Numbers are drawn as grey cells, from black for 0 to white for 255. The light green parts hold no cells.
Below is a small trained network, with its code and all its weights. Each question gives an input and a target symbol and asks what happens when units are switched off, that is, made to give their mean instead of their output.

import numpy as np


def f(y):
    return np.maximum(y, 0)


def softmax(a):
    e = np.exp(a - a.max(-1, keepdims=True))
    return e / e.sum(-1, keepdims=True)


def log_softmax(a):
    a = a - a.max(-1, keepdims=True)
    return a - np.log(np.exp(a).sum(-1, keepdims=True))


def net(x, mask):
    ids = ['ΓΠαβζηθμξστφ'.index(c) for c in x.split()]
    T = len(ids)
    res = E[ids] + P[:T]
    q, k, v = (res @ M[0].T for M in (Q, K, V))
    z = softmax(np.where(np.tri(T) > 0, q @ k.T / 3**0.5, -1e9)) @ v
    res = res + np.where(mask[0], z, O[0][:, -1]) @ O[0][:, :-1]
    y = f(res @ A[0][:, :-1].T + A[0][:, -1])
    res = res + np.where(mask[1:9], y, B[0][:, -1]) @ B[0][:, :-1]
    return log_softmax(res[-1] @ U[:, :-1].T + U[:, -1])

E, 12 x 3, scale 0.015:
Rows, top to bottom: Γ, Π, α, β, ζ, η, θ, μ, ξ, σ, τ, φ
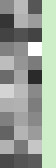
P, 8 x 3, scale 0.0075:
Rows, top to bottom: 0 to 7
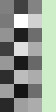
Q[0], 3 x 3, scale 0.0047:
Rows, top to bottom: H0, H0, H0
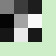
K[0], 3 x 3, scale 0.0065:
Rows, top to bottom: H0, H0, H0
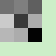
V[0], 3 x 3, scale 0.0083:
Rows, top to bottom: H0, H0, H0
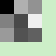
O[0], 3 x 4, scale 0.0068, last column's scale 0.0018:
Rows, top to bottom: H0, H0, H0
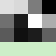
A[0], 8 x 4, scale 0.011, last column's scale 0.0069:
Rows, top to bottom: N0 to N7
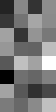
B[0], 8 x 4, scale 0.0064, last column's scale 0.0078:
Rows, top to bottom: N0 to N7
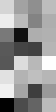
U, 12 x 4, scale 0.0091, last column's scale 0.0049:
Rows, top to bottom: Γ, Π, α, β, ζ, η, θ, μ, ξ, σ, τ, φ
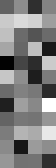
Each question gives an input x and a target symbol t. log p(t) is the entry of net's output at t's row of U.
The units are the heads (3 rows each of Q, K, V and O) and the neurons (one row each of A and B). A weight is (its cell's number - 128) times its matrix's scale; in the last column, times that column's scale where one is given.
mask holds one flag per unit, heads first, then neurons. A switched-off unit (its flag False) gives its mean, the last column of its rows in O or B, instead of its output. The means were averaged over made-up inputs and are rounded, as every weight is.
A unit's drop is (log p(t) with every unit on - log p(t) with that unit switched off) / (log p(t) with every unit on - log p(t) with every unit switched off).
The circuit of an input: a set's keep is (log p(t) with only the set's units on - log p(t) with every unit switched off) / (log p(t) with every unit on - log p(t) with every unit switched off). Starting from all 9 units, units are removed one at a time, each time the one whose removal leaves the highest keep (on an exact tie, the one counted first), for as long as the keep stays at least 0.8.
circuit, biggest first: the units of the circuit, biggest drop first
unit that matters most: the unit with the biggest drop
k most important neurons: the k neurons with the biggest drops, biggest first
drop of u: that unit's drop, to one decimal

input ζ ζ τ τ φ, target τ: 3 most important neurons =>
(N2 N4 N5)
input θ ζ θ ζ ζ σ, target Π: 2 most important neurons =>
(N5 N1)
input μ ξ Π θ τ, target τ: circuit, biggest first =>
(N2 N4)
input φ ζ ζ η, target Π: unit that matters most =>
N0
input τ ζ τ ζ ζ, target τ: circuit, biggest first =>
(H0 N2 N4)
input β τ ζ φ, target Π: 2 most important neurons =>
(N5 N1)
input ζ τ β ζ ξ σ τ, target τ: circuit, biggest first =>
(N2 H0 N4)
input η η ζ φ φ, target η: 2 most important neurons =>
(N6 N0)
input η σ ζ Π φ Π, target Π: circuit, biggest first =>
(N5 N1)
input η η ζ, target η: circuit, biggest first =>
(H0 N6)
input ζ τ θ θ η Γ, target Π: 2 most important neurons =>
(N0 N5)
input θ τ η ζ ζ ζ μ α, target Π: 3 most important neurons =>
(N5 N0 N1)
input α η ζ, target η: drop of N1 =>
-0.1
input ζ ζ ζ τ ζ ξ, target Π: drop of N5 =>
0.4
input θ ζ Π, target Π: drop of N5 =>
0.3
